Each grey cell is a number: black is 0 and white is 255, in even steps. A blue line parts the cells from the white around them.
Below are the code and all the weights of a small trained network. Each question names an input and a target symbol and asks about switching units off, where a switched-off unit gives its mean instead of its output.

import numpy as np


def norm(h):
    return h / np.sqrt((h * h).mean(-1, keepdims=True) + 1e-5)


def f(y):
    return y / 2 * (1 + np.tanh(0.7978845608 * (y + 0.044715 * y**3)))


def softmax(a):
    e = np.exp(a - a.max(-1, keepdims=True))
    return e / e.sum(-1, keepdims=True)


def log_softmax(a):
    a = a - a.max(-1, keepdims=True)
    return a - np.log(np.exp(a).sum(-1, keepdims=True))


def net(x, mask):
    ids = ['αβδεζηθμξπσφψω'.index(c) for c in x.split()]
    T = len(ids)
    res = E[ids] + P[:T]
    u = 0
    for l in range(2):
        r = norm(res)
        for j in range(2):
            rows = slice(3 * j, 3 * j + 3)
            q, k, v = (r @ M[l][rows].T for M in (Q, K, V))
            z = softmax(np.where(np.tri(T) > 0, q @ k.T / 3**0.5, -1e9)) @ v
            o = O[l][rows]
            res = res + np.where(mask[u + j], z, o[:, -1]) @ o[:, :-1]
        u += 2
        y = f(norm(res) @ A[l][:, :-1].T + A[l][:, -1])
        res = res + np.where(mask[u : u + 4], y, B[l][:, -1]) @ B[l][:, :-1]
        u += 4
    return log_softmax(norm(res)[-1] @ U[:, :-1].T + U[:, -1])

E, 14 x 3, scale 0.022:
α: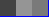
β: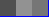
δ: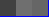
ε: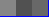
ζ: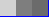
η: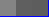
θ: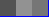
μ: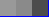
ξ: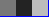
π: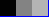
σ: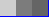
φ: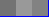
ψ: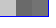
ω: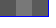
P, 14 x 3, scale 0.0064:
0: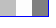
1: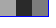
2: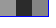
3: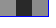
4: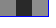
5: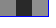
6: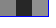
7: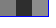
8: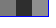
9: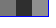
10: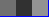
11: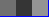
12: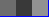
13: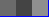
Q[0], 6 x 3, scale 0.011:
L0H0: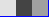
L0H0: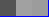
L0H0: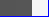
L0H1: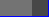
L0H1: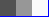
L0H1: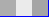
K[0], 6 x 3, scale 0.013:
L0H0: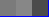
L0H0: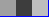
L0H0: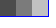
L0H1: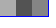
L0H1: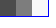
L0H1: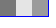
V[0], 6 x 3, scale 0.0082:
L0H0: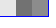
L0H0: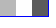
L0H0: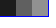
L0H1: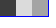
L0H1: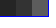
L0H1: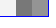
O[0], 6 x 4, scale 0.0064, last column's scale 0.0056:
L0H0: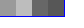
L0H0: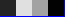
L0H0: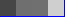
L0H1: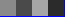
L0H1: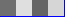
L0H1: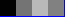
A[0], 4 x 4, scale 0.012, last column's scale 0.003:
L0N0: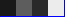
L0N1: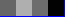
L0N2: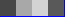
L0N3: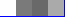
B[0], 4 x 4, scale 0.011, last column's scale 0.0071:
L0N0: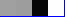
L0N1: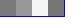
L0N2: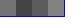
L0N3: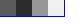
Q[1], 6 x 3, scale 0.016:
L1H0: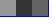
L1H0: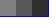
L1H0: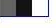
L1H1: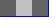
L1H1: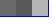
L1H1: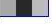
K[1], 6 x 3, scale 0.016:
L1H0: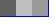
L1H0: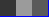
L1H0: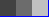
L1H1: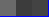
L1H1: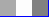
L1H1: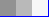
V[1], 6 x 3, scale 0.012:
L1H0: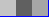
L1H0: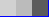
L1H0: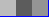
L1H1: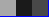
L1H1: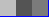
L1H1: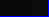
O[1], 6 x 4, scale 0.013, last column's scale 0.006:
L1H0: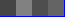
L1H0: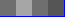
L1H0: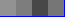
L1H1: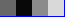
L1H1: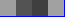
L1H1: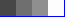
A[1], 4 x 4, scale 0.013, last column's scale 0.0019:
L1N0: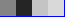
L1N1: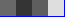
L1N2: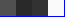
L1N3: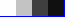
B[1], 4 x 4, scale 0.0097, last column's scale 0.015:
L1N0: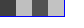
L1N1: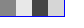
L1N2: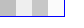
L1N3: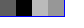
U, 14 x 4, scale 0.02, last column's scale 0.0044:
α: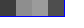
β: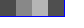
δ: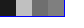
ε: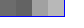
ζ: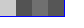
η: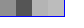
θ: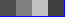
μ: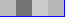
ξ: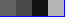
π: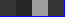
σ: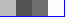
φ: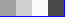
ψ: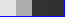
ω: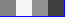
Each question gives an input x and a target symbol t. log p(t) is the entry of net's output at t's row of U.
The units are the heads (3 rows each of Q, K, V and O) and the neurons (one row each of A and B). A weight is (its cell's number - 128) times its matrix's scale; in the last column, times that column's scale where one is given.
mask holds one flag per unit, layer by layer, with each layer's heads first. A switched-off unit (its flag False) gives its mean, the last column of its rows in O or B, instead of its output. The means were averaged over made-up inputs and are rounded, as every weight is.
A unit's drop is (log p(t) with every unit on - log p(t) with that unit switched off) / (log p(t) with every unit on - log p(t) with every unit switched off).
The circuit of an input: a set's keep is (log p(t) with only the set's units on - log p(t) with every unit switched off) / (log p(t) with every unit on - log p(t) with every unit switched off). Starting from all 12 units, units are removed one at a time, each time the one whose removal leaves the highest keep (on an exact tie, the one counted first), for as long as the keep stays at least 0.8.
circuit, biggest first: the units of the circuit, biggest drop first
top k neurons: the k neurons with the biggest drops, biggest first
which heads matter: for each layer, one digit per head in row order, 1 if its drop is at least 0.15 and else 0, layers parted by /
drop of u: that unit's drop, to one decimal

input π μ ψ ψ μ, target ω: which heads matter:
11 / 00
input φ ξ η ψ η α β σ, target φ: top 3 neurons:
[L0N3, L0N0, L0N2]
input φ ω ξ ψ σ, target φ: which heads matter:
10 / 01
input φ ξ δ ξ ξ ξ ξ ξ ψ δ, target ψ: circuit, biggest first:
[L0N0, L1N2]
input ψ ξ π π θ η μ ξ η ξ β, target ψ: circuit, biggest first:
[L0N0]
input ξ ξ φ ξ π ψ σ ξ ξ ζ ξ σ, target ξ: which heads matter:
00 / 11
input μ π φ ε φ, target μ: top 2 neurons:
[L1N3, L0N0]
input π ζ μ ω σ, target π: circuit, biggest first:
[L0N3, L1H1, L0N2]
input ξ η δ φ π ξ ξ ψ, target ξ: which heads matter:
01 / 01
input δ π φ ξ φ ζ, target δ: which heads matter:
11 / 00
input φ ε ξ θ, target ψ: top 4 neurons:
[L0N0, L1N0, L1N2, L0N3]
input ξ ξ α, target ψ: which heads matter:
00 / 00
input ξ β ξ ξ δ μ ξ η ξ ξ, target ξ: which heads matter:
10 / 01
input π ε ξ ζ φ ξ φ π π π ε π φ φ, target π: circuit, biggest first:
[L1H1]
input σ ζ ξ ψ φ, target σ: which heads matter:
11 / 01
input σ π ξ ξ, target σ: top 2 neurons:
[L1N3, L0N0]
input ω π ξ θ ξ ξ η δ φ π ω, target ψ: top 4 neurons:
[L0N0, L1N2, L0N3, L1N0]
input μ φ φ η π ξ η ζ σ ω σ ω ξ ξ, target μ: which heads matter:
10 / 01
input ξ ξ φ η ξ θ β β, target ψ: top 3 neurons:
[L0N0, L1N2, L1N0]
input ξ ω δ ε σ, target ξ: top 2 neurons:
[L0N3, L1N0]
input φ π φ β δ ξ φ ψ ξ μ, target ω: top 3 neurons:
[L1N2, L0N0, L0N3]
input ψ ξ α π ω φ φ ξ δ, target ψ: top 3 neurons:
[L0N0, L1N2, L0N3]
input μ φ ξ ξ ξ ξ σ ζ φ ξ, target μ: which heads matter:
11 / 01
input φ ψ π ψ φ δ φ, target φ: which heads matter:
11 / 11
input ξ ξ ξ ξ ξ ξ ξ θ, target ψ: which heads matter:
00 / 00
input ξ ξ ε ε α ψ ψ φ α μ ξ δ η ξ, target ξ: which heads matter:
10 / 11
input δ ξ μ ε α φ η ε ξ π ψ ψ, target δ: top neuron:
[L1N0]
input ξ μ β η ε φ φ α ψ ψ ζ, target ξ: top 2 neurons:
[L0N3, L0N0]
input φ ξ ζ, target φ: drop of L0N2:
0.1
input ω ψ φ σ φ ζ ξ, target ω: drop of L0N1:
0.2
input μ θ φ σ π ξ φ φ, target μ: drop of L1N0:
0.0
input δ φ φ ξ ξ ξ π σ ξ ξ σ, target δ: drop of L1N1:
0.1
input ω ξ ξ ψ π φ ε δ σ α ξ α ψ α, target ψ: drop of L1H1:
-0.1
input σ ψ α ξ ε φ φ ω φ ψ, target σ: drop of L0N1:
0.0
